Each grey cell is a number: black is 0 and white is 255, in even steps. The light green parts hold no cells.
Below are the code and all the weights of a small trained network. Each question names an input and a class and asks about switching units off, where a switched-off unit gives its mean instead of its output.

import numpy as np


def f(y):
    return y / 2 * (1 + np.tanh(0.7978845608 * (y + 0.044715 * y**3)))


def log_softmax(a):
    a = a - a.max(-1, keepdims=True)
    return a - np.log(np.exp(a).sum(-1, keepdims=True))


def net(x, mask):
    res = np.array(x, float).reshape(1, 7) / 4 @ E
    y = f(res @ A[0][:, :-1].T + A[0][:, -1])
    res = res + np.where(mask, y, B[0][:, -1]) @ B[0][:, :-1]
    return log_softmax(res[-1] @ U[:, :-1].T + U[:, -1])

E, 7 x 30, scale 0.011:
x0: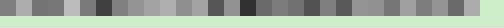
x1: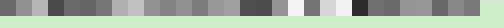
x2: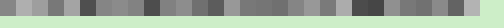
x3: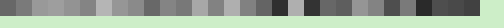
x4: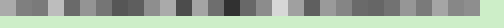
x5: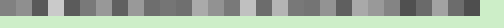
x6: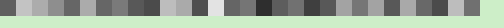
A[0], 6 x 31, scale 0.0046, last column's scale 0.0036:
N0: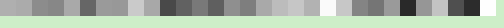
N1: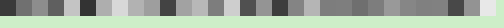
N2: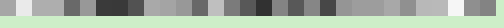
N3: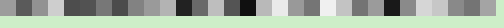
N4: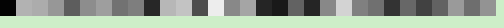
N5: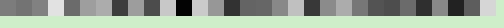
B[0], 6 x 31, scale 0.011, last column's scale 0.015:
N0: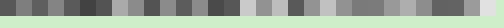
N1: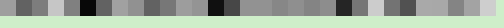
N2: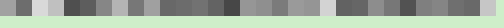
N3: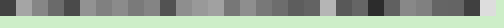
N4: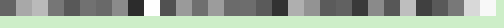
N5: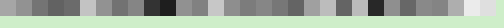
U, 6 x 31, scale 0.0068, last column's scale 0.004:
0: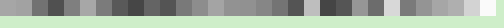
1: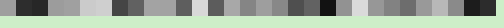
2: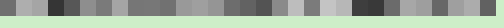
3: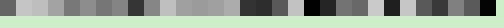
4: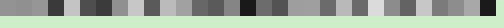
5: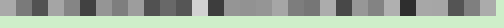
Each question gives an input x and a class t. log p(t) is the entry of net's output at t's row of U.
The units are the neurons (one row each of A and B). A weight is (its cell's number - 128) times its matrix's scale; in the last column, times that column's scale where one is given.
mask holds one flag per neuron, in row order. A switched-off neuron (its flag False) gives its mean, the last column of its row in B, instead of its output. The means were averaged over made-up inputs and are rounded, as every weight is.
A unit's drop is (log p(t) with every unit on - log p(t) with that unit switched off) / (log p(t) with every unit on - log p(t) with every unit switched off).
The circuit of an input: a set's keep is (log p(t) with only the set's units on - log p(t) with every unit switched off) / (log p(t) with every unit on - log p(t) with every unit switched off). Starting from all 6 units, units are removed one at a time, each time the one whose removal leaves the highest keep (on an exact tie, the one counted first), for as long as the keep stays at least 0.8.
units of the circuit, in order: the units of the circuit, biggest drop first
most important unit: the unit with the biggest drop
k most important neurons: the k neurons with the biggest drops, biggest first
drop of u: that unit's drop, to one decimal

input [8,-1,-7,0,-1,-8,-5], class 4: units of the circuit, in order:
[N3; N5]
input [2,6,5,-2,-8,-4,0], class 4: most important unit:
N1
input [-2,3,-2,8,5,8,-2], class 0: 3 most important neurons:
[N5; N2; N4]
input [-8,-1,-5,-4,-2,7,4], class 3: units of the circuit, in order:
[N5; N0]
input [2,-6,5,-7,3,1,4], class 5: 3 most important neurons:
[N4; N2; N5]
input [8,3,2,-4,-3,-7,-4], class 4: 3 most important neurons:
[N3; N5; N2]
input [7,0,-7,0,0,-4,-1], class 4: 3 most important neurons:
[N4; N5; N3]
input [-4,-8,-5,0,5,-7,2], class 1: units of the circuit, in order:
[N4; N5; N0]
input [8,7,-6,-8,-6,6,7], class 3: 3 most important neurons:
[N5; N0; N4]
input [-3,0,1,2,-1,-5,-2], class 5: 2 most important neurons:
[N4; N1]
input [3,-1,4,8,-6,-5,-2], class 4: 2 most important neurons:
[N1; N3]
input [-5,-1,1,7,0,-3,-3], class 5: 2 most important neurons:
[N1; N4]
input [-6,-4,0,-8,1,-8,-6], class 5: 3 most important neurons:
[N4; N5; N0]
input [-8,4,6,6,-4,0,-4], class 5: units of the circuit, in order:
[N1]
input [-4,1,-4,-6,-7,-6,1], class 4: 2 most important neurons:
[N5; N3]
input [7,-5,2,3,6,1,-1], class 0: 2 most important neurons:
[N5; N1]
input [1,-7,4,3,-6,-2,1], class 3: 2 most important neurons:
[N5; N0]
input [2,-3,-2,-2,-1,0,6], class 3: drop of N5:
0.1
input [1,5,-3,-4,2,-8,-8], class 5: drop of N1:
0.2
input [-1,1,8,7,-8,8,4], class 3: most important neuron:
[N4]
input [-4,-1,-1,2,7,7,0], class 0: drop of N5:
1.1
